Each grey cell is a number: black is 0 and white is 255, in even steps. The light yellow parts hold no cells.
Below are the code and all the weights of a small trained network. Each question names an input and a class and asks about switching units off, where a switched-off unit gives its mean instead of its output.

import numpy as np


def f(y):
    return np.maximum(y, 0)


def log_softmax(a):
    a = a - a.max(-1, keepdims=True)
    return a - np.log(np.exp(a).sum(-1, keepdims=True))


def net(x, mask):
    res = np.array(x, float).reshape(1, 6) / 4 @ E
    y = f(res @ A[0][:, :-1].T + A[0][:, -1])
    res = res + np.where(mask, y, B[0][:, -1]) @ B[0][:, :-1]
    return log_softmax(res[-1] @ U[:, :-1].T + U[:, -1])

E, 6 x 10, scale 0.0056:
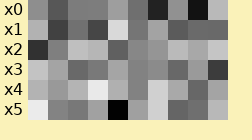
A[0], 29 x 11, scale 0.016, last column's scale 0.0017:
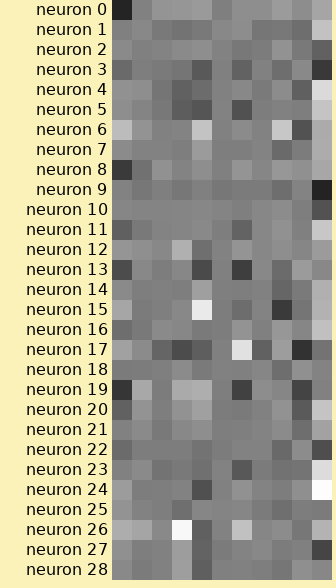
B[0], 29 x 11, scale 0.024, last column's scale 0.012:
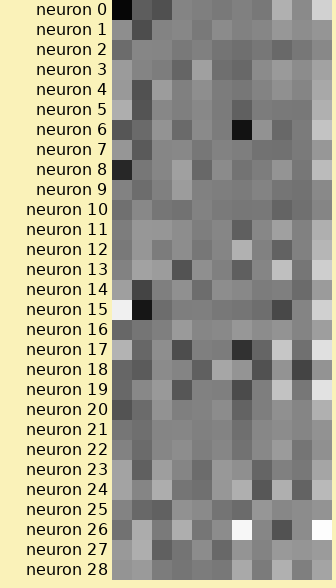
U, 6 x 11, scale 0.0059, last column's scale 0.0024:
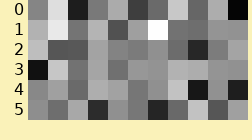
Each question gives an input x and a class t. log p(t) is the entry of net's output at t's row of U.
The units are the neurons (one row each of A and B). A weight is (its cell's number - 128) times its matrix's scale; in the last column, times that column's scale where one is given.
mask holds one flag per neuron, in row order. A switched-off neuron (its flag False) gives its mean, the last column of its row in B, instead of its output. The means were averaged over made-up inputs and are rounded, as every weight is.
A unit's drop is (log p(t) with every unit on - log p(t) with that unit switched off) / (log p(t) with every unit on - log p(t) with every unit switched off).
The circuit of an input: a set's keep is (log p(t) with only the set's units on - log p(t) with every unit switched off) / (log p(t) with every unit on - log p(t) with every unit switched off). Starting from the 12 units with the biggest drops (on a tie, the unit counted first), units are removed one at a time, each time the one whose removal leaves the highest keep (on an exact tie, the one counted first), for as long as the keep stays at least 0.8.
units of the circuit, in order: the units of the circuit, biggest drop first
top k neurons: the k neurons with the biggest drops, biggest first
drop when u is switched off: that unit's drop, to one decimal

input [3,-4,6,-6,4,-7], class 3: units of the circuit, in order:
(neuron 0)
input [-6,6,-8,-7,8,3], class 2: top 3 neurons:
(neuron 26; neuron 19; neuron 13)
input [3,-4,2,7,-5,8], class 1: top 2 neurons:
(neuron 19; neuron 6)
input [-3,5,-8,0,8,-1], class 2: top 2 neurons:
(neuron 15; neuron 19)
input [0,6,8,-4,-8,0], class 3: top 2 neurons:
(neuron 17; neuron 15)
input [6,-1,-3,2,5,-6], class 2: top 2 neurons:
(neuron 15; neuron 17)
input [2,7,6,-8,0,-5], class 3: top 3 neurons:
(neuron 17; neuron 0; neuron 8)
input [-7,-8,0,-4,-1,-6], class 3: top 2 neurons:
(neuron 0; neuron 17)
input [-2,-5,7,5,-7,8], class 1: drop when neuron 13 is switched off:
0.0
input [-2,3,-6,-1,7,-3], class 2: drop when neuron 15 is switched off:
0.4
